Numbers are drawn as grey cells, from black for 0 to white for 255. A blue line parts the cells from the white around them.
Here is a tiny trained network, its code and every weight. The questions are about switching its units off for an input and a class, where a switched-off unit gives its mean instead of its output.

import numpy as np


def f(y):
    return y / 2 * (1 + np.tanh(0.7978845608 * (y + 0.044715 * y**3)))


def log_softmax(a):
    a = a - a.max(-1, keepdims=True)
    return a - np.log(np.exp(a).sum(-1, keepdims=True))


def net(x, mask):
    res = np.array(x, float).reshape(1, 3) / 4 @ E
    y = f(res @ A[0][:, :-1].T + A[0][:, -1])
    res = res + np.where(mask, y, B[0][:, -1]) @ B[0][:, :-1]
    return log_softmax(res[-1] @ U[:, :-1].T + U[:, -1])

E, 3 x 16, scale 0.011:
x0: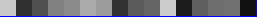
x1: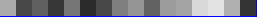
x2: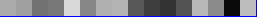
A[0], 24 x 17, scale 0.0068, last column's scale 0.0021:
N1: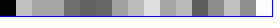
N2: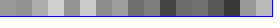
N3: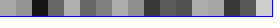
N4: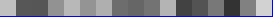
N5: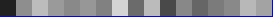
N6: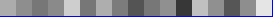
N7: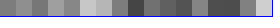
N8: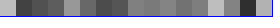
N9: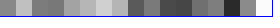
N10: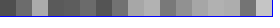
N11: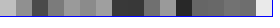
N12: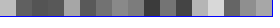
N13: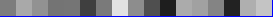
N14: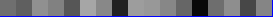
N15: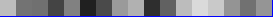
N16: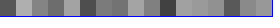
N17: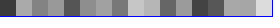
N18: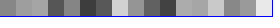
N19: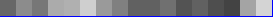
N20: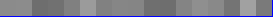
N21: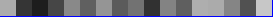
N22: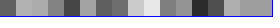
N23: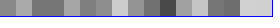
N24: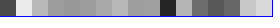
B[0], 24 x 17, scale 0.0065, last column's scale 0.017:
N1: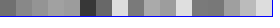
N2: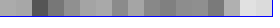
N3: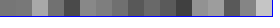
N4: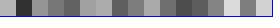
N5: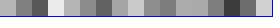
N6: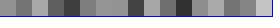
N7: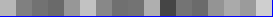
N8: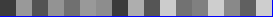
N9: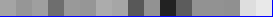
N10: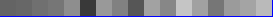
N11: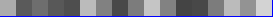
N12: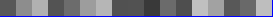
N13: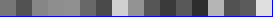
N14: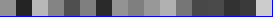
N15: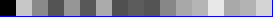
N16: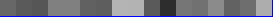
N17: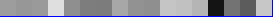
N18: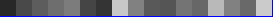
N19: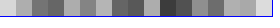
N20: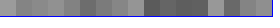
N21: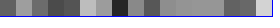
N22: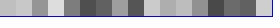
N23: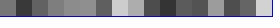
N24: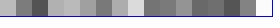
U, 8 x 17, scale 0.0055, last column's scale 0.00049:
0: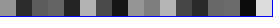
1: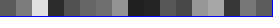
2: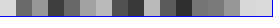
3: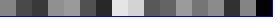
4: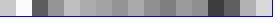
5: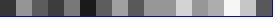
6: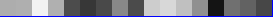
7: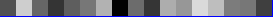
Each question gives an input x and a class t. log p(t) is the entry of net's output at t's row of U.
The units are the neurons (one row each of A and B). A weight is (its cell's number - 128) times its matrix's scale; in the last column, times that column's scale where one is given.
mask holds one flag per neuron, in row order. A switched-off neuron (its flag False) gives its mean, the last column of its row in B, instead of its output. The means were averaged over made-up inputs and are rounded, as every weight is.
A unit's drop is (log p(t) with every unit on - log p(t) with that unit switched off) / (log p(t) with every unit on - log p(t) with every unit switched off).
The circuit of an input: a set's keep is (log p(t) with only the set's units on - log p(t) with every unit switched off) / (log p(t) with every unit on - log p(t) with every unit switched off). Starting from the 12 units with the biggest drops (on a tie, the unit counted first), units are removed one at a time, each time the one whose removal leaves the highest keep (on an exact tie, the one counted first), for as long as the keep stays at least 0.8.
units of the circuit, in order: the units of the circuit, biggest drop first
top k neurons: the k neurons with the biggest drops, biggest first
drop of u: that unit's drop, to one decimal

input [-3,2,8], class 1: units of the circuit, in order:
(N12)
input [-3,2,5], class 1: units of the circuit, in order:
(N12; N3)
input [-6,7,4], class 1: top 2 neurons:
(N15; N12)
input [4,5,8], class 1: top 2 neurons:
(N3; N6)
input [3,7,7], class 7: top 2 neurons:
(N21; N15)
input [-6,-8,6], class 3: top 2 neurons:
(N13; N23)
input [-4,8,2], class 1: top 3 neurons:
(N18; N12; N13)
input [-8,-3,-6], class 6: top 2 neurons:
(N22; N17)
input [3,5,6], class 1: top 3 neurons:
(N3; N6; N2)
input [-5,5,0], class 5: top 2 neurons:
(N15; N24)
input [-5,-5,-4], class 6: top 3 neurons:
(N22; N17; N1)
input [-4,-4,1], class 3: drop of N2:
-0.1
